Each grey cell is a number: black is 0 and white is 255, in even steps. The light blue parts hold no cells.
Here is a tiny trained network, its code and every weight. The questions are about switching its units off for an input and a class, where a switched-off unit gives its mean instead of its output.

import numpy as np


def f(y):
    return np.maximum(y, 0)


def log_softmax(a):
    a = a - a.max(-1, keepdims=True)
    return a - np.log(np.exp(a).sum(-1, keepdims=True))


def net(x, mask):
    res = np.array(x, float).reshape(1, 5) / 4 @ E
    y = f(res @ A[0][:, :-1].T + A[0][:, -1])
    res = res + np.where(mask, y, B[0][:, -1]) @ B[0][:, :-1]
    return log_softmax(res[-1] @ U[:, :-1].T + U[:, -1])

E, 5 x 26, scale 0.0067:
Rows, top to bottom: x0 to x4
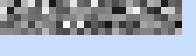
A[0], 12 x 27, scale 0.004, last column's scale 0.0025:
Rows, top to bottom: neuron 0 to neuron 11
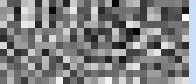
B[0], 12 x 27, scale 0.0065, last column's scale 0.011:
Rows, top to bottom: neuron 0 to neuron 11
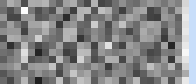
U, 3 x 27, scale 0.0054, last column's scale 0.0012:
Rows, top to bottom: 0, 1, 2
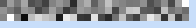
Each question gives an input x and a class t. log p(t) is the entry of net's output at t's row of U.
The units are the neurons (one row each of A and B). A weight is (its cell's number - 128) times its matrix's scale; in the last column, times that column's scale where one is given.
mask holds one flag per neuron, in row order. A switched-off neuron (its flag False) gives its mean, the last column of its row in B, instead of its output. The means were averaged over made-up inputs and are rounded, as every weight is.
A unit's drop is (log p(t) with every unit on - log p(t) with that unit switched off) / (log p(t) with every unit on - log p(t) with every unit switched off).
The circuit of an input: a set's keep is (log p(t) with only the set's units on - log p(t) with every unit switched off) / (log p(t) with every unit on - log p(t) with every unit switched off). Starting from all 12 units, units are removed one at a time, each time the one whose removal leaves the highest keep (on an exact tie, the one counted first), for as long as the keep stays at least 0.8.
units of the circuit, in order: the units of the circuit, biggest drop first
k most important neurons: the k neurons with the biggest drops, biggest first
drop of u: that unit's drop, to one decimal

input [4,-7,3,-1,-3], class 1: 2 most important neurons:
neuron 2; neuron 8
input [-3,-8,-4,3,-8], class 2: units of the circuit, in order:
neuron 4
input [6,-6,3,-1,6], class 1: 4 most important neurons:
neuron 2; neuron 8; neuron 5; neuron 7
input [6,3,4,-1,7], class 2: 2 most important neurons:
neuron 3; neuron 0
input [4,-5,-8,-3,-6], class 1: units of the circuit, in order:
neuron 2; neuron 8
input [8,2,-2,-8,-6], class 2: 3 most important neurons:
neuron 3; neuron 0; neuron 9
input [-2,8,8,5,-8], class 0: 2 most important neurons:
neuron 8; neuron 2
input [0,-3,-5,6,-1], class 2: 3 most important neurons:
neuron 4; neuron 6; neuron 11
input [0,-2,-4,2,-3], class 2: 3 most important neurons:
neuron 6; neuron 11; neuron 1
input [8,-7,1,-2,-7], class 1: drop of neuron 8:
0.1
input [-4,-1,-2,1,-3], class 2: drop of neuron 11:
0.1
